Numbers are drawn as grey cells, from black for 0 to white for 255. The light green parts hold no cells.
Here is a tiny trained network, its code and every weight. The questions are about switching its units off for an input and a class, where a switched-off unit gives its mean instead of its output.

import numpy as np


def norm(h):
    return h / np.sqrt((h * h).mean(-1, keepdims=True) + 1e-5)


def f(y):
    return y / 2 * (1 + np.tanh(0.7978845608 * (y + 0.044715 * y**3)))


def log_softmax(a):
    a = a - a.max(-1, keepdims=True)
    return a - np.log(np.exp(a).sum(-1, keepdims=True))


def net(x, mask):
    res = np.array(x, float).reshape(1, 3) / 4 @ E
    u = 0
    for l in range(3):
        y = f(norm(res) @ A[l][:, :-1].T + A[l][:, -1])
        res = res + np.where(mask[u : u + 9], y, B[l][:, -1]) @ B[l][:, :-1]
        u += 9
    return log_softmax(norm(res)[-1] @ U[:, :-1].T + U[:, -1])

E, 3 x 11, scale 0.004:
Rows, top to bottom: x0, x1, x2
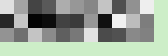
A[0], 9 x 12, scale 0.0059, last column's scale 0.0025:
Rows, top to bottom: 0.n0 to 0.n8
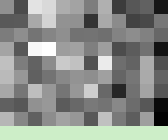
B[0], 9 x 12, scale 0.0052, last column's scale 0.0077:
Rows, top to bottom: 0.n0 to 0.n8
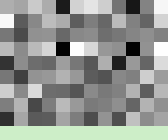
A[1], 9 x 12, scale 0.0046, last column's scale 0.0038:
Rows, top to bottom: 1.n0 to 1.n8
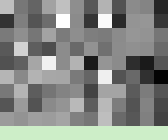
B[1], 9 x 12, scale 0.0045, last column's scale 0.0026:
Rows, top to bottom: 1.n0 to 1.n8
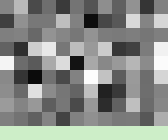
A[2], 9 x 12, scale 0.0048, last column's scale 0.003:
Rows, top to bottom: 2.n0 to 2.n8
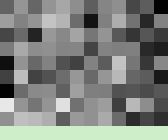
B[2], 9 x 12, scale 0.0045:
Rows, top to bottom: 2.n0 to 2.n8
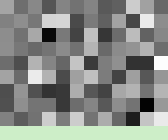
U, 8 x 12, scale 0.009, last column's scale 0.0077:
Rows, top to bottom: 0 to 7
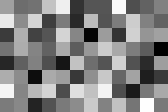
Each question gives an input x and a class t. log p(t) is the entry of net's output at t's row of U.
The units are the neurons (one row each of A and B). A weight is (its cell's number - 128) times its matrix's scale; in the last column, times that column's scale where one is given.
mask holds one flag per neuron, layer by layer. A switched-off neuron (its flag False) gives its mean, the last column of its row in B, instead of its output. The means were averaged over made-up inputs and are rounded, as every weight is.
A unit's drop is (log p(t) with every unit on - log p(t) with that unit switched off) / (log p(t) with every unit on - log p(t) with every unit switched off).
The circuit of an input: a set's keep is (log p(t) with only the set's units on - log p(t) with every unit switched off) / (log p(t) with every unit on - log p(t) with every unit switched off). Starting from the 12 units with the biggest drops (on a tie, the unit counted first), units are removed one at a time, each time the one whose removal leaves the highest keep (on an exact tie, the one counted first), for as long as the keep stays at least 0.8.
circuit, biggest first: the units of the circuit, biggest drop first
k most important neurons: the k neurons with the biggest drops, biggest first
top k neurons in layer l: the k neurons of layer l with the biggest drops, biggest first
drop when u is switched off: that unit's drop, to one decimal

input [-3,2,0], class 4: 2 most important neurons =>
0.n1, 0.n3
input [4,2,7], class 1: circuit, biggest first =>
0.n3, 0.n0
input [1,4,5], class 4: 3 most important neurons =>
0.n0, 0.n3, 0.n1
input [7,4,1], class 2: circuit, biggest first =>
0.n3, 0.n0
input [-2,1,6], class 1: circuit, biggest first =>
0.n0, 0.n3
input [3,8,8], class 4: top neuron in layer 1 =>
1.n4
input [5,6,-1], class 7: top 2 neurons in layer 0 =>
0.n4, 0.n0
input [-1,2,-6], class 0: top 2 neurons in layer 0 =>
0.n0, 0.n4
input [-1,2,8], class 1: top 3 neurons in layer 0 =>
0.n3, 0.n0, 0.n6
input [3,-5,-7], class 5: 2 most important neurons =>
0.n4, 0.n8
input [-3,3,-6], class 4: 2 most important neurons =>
0.n1, 2.n4
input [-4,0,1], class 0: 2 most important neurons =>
0.n0, 0.n3
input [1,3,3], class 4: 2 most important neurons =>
0.n0, 0.n3
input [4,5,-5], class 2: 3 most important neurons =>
0.n3, 0.n0, 0.n1
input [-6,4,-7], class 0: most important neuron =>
2.n1
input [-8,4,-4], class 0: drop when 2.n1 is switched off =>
0.5
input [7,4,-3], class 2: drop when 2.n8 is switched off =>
0.0
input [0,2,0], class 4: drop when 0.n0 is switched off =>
0.5
